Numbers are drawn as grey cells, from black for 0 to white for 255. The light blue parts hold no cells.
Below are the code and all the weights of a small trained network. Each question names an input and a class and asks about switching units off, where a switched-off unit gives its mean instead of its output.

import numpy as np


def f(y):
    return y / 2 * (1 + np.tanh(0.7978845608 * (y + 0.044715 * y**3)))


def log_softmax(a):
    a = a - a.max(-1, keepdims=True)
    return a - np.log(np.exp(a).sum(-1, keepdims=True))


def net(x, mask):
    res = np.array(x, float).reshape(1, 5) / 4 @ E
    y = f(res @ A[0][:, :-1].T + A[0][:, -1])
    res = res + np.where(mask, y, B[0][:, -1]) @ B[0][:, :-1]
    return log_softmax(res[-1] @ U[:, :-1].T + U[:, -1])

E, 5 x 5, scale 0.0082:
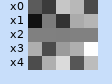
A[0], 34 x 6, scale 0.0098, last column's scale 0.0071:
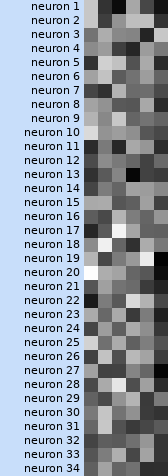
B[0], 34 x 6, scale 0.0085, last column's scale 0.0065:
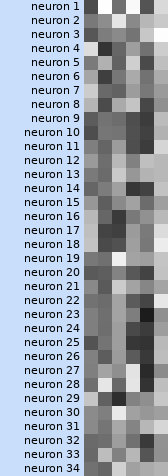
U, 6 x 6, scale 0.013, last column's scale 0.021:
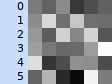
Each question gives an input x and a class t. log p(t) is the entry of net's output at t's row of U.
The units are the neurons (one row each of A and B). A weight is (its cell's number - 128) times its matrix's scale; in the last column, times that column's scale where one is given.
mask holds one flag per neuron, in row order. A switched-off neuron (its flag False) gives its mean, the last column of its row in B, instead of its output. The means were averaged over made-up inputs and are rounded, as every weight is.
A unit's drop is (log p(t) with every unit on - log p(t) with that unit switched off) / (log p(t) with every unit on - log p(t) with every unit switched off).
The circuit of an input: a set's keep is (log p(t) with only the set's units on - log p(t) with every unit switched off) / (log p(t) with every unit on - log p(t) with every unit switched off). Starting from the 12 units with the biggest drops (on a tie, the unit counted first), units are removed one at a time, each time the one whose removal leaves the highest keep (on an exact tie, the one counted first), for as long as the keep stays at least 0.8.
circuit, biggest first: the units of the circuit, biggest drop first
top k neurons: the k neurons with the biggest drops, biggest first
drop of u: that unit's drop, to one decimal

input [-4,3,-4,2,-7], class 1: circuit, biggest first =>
(neuron 1)
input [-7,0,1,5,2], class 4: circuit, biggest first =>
(neuron 18; neuron 4)
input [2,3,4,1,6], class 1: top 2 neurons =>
(neuron 28; neuron 5)
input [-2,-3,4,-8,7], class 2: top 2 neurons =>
(neuron 13; neuron 31)
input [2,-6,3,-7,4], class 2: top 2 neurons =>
(neuron 13; neuron 3)
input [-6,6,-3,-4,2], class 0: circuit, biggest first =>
(neuron 26; neuron 11)
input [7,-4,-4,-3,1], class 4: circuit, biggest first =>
(neuron 17; neuron 29)
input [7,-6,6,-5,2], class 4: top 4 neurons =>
(neuron 17; neuron 29; neuron 16; neuron 7)
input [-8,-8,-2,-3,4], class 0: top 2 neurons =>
(neuron 20; neuron 25)
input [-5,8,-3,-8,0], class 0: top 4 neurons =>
(neuron 11; neuron 26; neuron 24; neuron 14)
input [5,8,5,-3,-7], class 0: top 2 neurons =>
(neuron 11; neuron 22)
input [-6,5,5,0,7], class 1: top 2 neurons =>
(neuron 5; neuron 28)
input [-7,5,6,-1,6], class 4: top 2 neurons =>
(neuron 18; neuron 4)
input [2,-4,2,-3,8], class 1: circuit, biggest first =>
(neuron 28)
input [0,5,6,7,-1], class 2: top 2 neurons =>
(neuron 19; neuron 2)
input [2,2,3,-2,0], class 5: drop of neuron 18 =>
0.1
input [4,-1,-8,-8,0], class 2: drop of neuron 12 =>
0.0
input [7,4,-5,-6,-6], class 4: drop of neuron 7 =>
0.3
